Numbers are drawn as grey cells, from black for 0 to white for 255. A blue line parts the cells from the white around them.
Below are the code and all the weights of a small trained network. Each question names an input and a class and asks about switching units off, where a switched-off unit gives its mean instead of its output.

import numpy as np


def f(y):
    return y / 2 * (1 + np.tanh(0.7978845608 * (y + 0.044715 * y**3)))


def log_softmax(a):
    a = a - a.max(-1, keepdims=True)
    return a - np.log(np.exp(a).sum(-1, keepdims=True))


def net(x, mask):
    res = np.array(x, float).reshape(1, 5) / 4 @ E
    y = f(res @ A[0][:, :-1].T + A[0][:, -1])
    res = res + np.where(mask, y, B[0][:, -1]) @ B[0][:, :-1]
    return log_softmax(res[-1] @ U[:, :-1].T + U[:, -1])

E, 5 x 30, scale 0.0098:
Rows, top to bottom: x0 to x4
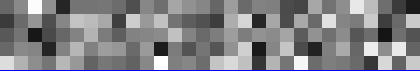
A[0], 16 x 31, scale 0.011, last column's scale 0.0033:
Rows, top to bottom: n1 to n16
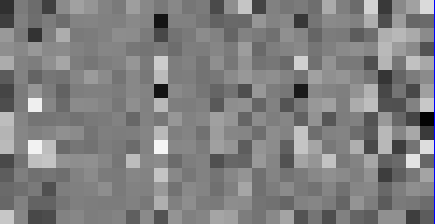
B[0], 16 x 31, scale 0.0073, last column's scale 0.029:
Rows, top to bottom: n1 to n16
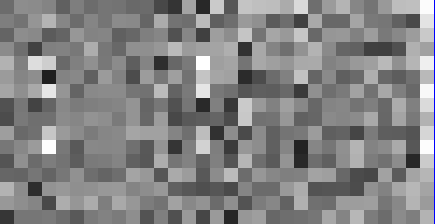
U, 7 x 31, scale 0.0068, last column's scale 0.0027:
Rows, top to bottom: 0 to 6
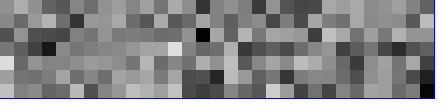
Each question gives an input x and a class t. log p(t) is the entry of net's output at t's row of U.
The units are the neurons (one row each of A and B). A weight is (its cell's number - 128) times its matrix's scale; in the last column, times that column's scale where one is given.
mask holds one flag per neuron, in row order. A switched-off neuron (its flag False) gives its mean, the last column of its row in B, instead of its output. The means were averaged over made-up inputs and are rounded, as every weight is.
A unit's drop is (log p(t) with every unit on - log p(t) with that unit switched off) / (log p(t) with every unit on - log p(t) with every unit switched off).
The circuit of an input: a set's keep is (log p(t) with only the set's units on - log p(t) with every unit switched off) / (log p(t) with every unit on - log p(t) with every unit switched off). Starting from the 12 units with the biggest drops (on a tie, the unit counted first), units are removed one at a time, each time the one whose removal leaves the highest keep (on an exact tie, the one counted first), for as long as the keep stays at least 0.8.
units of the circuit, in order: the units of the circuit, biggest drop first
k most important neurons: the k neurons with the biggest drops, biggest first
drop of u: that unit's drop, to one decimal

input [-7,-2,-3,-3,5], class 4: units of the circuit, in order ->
n5, n12
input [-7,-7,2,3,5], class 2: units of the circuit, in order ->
n3
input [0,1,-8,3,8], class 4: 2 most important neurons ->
n5, n4
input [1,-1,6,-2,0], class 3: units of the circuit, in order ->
n11, n1, n5
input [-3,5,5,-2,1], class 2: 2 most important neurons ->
n1, n7
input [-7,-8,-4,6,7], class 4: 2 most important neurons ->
n10, n5
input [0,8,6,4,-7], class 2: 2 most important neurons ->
n1, n11
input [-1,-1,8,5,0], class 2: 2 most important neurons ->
n11, n1
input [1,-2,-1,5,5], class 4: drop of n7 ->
0.2
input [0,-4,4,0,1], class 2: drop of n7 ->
0.4
